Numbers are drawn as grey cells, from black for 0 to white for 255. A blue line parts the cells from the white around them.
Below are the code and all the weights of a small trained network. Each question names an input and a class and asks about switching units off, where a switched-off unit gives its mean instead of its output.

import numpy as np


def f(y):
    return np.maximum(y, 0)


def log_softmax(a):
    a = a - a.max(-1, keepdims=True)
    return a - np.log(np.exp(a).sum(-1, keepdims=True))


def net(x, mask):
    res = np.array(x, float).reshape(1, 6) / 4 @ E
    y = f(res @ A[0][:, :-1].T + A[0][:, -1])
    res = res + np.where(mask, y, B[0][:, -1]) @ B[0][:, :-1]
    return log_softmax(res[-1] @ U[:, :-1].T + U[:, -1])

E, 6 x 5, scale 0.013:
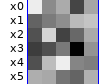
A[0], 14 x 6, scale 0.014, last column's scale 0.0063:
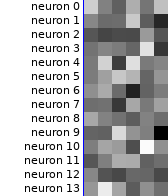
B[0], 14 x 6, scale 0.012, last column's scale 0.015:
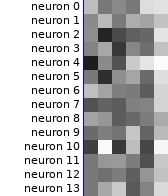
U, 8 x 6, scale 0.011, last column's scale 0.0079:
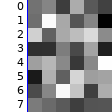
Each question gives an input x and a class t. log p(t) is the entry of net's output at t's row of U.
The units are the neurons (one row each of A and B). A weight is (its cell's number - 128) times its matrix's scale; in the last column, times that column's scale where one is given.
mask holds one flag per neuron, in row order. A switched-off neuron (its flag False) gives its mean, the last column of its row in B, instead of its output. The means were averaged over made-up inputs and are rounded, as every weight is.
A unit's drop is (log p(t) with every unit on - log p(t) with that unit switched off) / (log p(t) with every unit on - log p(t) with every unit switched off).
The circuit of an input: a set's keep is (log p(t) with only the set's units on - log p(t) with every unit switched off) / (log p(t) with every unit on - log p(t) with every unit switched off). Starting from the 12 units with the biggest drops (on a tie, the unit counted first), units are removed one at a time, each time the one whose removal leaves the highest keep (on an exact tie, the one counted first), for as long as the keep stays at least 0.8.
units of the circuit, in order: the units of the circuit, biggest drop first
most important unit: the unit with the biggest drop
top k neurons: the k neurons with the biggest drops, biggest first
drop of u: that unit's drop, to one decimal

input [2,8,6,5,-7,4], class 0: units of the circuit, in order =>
neuron 2; neuron 3
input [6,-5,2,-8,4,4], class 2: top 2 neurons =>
neuron 0; neuron 5
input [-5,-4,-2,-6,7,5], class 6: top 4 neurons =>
neuron 5; neuron 10; neuron 11; neuron 13
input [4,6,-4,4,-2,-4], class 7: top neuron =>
neuron 4
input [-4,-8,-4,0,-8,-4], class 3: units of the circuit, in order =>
neuron 10; neuron 12
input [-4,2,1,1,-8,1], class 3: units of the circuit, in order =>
neuron 10; neuron 2
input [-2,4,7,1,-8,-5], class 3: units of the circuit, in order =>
neuron 10; neuron 2
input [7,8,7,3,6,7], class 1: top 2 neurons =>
neuron 13; neuron 4
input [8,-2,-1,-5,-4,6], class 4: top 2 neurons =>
neuron 4; neuron 5
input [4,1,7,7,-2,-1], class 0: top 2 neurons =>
neuron 10; neuron 2
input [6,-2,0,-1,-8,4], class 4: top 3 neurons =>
neuron 4; neuron 5; neuron 8
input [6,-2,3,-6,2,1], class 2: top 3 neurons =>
neuron 0; neuron 5; neuron 11
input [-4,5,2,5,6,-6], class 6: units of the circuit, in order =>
neuron 4; neuron 11
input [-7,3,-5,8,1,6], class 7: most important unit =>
neuron 4
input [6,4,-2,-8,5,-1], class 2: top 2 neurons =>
neuron 0; neuron 10
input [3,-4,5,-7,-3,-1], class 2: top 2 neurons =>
neuron 0; neuron 10
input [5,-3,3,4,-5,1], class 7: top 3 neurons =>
neuron 2; neuron 1; neuron 0
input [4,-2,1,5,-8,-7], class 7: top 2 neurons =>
neuron 4; neuron 6
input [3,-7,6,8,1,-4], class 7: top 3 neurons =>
neuron 2; neuron 0; neuron 1
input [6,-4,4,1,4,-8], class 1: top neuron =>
neuron 2
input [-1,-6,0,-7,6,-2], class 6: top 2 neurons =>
neuron 5; neuron 10
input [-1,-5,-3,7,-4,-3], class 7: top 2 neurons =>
neuron 4; neuron 6
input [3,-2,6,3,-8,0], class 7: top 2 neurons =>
neuron 2; neuron 4
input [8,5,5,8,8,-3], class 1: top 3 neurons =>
neuron 13; neuron 4; neuron 6
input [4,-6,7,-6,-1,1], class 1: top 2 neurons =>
neuron 13; neuron 5
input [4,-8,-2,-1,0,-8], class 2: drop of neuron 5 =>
-0.1
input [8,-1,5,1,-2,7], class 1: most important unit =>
neuron 10
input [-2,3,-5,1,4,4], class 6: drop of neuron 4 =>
0.2
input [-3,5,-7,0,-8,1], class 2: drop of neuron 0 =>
0.1
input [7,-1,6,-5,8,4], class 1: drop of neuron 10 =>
0.0
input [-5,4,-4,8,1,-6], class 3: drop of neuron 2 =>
0.1
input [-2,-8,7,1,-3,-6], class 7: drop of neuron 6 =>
0.2
